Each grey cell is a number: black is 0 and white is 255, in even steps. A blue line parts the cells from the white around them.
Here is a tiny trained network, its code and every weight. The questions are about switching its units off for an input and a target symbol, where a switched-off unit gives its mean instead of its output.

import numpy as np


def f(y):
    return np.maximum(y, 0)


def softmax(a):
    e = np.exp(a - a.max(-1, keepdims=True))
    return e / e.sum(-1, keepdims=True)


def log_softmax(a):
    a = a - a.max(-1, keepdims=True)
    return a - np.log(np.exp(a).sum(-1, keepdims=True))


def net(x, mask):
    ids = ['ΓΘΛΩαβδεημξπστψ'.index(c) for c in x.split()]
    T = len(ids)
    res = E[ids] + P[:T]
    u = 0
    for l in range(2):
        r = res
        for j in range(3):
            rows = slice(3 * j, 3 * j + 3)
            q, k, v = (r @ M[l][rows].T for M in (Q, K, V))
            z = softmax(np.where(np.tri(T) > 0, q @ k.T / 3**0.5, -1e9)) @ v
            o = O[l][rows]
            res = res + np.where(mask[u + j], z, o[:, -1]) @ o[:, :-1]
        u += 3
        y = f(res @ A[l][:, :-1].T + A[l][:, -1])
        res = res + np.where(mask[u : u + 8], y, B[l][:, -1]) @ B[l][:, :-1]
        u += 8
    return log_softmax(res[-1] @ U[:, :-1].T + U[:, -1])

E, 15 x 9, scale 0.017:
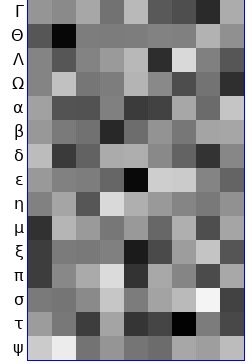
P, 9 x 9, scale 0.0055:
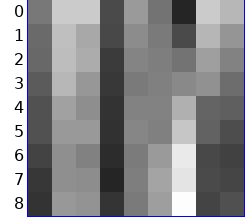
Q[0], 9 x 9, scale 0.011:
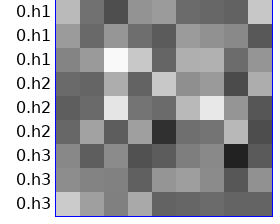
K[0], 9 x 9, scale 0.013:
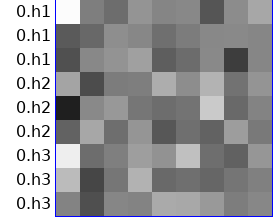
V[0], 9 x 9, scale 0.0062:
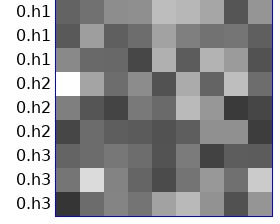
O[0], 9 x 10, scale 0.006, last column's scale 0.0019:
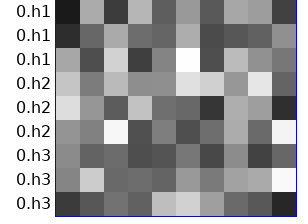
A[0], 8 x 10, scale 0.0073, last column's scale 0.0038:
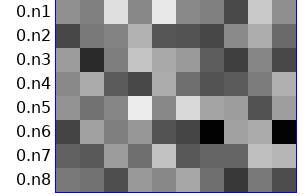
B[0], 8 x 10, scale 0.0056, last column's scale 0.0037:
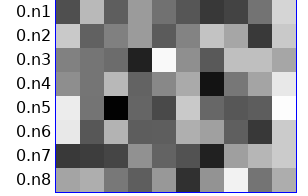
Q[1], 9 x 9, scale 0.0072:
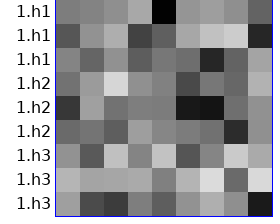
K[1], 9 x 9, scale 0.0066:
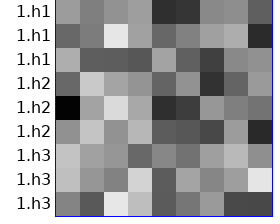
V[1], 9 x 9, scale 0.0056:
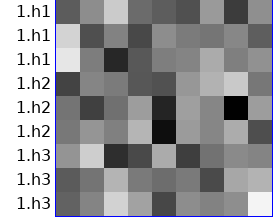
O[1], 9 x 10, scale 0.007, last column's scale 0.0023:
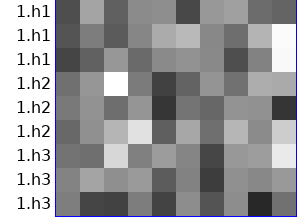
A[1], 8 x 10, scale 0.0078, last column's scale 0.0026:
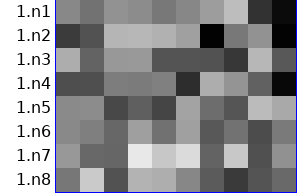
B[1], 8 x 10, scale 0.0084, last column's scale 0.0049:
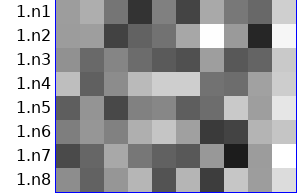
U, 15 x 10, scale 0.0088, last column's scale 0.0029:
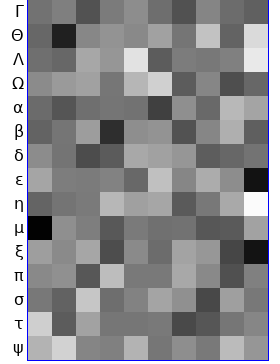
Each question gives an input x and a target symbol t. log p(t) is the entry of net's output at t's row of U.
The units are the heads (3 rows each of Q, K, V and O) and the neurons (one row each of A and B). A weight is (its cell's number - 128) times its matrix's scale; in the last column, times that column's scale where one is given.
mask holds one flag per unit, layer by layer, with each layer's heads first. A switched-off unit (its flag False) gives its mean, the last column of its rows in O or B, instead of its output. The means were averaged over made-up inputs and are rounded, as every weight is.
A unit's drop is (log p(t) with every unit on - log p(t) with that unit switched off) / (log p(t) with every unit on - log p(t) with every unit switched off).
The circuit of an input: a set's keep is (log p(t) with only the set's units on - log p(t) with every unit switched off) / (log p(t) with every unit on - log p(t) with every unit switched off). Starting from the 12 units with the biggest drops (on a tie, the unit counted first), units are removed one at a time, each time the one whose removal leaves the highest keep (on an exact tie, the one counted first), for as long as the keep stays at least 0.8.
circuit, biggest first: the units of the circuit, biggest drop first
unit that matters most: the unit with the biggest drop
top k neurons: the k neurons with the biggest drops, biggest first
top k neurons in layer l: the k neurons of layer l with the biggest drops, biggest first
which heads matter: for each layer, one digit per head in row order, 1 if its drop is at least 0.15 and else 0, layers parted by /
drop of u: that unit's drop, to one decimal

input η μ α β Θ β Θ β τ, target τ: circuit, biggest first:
(0.h2, 0.n6)
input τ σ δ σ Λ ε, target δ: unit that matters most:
0.n3
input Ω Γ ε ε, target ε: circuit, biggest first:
(0.h2, 1.h2, 0.n5)
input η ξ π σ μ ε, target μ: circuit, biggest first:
(0.h2, 0.h1)
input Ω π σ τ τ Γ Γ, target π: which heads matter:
000 / 010
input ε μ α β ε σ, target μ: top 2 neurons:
(1.n7, 0.n5)
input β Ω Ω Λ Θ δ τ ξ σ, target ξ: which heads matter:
110 / 000
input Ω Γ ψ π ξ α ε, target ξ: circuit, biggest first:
(0.h2, 1.n1, 1.h1)
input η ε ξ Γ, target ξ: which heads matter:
010 / 011
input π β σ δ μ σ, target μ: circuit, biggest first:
(1.n7, 0.h2)
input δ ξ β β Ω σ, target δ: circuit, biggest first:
(1.h2, 0.n3, 0.n5)
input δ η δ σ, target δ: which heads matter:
010 / 010
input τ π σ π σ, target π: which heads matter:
100 / 101
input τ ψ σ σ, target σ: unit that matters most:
1.n7
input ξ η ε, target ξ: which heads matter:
110 / 000
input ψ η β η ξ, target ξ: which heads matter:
010 / 000
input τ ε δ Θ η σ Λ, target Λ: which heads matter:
010 / 001
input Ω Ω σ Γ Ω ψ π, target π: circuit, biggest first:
(0.h1, 0.n2, 1.h1)
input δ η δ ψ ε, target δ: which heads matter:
001 / 010
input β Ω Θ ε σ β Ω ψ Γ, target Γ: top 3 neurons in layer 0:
(0.n1, 0.n7, 0.n4)
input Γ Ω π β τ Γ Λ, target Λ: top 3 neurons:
(1.n4, 1.n2, 0.n5)
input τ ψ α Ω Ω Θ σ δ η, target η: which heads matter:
000 / 000
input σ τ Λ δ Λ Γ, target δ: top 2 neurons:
(1.n2, 0.n3)
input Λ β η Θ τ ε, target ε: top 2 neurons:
(0.n5, 1.n7)
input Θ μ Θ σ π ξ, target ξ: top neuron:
(1.n1)
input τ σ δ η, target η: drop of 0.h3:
0.1
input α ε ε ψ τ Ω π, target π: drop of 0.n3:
0.0
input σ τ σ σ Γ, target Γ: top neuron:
(0.n5)
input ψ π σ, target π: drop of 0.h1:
0.6
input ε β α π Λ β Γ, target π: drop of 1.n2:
1.0
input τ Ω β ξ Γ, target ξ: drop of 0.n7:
0.1
